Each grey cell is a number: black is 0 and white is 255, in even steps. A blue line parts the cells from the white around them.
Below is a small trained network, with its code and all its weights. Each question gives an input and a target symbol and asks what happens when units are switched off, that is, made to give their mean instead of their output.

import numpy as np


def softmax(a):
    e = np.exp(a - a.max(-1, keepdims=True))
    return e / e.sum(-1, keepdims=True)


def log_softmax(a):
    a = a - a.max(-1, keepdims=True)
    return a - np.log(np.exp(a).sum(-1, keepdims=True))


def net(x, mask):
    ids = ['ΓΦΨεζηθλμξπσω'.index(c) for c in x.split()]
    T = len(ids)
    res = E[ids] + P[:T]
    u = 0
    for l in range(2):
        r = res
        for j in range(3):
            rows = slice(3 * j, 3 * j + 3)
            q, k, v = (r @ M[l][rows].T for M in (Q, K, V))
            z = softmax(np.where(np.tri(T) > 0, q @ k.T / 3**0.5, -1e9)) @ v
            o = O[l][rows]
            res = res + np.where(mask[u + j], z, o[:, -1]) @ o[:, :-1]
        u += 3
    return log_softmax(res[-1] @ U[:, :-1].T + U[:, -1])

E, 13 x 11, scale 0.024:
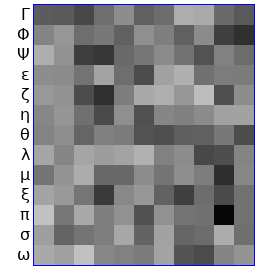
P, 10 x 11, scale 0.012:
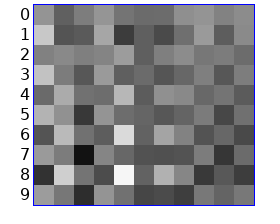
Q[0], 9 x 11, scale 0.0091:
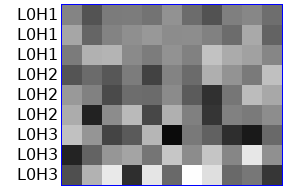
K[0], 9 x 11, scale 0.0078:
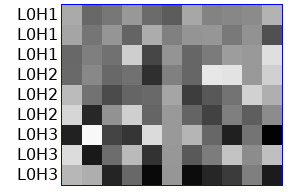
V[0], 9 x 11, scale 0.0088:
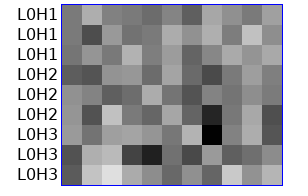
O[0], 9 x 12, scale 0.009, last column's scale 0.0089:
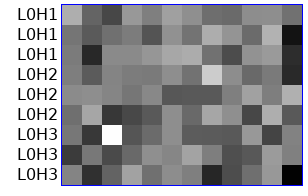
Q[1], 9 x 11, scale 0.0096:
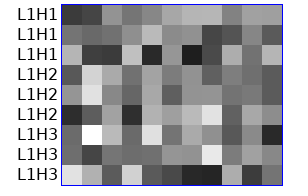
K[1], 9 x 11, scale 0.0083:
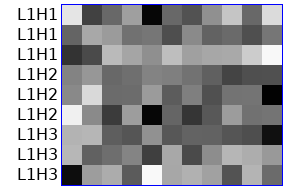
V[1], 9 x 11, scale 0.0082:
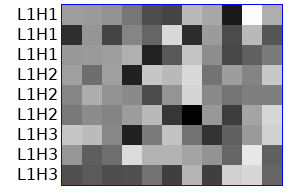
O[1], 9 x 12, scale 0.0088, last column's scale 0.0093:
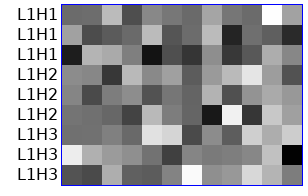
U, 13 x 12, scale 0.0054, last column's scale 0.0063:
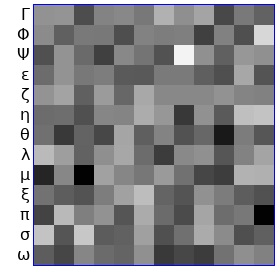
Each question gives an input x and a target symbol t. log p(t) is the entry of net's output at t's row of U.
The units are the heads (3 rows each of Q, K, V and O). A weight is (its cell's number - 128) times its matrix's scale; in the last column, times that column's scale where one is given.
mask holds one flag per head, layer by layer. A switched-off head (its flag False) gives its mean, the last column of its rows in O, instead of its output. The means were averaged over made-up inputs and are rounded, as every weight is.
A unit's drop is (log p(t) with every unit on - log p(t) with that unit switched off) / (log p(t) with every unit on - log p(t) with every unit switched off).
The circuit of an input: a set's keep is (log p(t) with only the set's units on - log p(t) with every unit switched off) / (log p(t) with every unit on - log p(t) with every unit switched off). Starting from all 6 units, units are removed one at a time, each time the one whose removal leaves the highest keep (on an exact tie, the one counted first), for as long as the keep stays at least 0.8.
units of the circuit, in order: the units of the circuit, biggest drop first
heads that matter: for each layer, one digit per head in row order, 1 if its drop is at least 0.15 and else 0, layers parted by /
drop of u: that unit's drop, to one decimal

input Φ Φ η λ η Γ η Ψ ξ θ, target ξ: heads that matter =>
000 / 101
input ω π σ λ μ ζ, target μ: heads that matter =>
001 / 000
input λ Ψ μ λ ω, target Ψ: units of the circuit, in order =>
[L0H3; L1H1]
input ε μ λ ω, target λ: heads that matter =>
000 / 001
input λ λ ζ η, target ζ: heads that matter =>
010 / 010
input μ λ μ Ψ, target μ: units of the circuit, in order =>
[L0H3]
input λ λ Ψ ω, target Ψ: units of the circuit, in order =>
[L0H3; L1H1; L0H2]
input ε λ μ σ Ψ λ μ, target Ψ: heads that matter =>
001 / 100
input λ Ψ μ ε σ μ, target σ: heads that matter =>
001 / 000
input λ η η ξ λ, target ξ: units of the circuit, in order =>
[L1H3; L1H1]
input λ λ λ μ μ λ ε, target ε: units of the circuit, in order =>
[L1H3; L0H2; L1H1]
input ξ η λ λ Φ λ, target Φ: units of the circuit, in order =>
[L1H2; L1H1]
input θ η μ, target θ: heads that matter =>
000 / 010
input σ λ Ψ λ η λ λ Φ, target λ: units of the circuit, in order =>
[L1H3]
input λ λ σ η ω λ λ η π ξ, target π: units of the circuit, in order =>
[L1H1; L0H1]
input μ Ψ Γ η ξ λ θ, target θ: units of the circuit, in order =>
[L1H2; L1H1]
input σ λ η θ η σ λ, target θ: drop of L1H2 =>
0.8
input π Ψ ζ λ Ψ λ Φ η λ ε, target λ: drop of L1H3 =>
0.7
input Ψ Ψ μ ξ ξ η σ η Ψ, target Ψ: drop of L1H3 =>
0.1
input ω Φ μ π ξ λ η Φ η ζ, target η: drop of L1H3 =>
0.1
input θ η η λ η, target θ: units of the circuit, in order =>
[L1H2]
